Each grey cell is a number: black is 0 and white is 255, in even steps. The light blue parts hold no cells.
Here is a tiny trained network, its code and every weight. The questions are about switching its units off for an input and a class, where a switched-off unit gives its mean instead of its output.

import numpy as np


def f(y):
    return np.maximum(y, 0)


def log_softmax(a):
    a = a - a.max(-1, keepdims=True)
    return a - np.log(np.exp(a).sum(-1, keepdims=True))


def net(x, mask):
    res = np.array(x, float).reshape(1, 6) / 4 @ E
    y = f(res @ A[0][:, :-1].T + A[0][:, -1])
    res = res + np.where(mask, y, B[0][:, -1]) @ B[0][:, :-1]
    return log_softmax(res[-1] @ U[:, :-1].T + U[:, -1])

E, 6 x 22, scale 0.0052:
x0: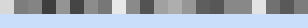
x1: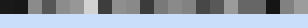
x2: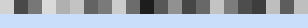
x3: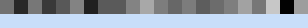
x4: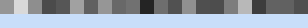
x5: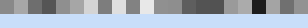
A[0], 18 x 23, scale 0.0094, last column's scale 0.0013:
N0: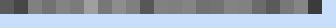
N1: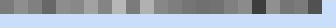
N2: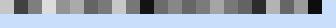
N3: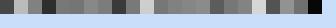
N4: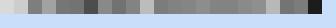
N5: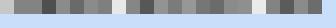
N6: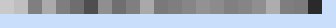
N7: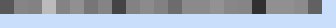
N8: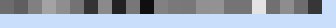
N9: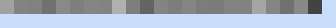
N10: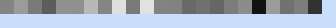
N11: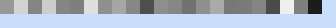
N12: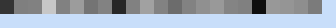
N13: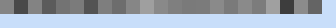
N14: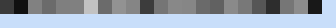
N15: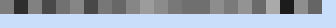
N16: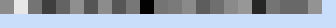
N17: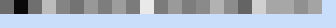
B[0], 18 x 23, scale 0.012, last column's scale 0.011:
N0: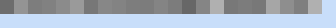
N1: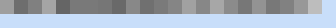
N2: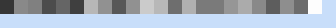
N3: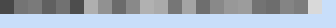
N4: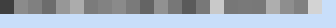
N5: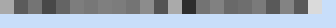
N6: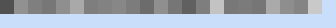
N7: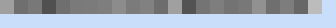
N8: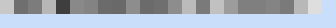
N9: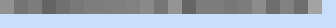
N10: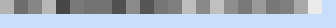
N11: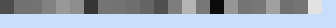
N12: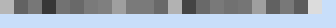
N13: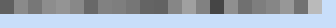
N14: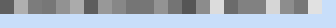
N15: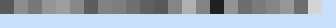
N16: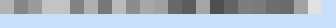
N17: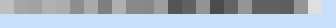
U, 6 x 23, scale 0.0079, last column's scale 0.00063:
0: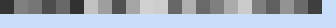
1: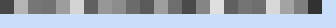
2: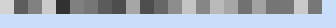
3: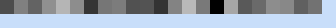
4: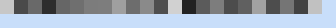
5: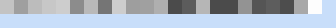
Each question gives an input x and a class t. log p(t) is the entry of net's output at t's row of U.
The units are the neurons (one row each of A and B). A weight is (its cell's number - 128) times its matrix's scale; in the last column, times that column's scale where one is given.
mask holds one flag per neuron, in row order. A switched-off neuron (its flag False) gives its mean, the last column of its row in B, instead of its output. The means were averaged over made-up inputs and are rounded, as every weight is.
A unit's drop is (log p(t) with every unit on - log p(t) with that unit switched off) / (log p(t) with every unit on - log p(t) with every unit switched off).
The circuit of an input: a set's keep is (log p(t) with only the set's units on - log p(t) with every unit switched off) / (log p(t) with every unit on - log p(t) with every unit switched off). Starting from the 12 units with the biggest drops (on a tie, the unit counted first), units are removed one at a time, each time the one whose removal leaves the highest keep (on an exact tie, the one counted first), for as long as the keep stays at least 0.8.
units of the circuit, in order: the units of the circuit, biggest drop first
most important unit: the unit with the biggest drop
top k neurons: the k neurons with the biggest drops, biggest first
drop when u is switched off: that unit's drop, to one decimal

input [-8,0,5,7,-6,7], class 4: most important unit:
N12
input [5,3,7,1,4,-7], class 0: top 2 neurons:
[N2, N10]
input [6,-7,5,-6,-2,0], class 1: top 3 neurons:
[N4, N6, N12]
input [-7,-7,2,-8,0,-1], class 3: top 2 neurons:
[N11, N14]
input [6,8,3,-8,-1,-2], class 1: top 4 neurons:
[N14, N0, N15, N13]
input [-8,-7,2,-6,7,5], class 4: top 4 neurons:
[N12, N7, N14, N17]
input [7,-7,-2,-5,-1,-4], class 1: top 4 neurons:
[N4, N6, N12, N7]
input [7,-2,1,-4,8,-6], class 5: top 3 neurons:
[N16, N12, N10]
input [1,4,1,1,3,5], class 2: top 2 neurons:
[N10, N4]
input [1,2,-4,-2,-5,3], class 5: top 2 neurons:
[N2, N17]
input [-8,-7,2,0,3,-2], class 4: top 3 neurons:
[N12, N7, N14]
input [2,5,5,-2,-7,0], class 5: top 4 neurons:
[N17, N3, N4, N6]
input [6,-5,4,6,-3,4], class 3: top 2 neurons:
[N15, N13]
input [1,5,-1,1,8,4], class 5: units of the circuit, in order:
[N16]
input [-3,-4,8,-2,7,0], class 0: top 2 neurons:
[N2, N17]
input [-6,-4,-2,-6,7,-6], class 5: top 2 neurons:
[N16, N10]
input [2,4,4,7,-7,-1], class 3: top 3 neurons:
[N15, N16, N13]
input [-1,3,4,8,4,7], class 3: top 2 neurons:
[N15, N8]
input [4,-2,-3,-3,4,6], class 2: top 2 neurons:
[N10, N2]
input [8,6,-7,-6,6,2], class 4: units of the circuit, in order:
[N5]
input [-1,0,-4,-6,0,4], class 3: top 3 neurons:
[N11, N2, N8]
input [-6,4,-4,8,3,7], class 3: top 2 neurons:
[N15, N8]
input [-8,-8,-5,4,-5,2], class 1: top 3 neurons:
[N4, N6, N5]
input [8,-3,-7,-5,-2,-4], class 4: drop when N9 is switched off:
0.2
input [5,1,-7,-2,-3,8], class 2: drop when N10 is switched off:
1.1
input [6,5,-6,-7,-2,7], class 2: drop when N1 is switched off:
0.3
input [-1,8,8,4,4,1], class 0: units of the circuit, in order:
[N2]
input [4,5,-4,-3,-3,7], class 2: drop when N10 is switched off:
0.7
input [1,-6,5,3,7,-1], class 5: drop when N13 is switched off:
0.0
